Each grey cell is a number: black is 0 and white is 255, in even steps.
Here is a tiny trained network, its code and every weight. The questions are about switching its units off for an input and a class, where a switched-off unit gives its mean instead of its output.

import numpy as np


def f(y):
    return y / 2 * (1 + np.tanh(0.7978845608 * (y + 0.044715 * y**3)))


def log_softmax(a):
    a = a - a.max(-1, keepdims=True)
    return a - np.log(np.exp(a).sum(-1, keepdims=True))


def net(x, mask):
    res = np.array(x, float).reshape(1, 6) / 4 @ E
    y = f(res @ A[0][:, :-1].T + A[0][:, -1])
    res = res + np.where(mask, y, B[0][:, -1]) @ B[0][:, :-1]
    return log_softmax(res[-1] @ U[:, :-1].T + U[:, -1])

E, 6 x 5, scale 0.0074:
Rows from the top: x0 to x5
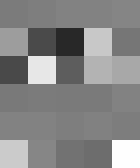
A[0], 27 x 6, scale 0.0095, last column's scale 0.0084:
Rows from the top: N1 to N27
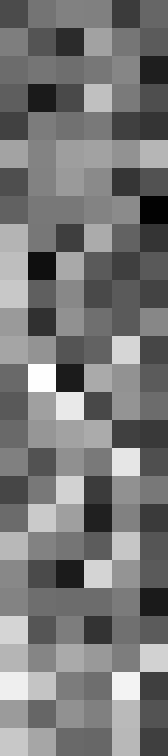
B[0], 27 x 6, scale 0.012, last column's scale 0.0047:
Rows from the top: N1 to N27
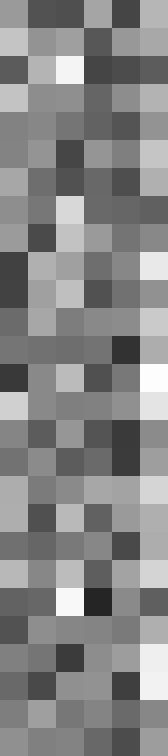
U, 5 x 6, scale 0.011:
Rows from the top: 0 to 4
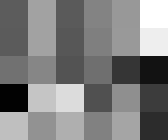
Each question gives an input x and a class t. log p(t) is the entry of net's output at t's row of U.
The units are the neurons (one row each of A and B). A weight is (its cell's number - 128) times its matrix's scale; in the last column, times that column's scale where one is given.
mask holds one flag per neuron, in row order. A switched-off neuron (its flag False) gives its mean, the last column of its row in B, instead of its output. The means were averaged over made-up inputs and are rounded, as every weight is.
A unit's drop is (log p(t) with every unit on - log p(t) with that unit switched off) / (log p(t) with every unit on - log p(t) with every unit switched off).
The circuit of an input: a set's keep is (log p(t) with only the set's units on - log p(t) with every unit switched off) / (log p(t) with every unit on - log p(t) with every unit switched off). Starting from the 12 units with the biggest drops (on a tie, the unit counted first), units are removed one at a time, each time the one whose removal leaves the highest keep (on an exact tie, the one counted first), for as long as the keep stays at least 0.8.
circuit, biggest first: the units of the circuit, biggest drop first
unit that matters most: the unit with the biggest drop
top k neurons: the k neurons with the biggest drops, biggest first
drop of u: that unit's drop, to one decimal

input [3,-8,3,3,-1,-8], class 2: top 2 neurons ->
N7; N1
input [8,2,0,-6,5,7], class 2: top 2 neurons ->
N25; N13
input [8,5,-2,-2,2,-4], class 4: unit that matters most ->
N4
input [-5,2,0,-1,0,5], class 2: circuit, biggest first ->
N25; N13; N20
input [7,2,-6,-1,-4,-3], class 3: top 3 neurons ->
N10; N11; N15
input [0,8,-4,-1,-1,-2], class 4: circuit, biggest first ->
N21; N4
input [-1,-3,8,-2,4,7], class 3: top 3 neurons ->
N14; N1; N7
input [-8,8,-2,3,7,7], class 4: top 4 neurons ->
N21; N2; N9; N4
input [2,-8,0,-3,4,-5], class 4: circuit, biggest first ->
N15; N18
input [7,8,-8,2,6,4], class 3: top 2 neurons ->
N10; N11
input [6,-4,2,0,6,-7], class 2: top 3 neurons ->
N7; N1; N16
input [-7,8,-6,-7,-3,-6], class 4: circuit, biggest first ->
N4; N21
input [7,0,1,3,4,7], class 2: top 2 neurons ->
N25; N13
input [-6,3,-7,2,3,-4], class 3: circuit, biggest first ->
N10
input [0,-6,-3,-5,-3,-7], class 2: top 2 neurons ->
N7; N1
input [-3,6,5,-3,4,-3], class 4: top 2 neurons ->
N21; N2
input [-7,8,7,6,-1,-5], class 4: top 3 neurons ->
N21; N2; N4
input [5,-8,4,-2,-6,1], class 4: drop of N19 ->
0.2
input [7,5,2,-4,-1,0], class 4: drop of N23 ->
0.1
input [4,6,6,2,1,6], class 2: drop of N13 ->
0.4
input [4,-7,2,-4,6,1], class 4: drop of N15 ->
0.2
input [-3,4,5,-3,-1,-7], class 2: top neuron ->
N1
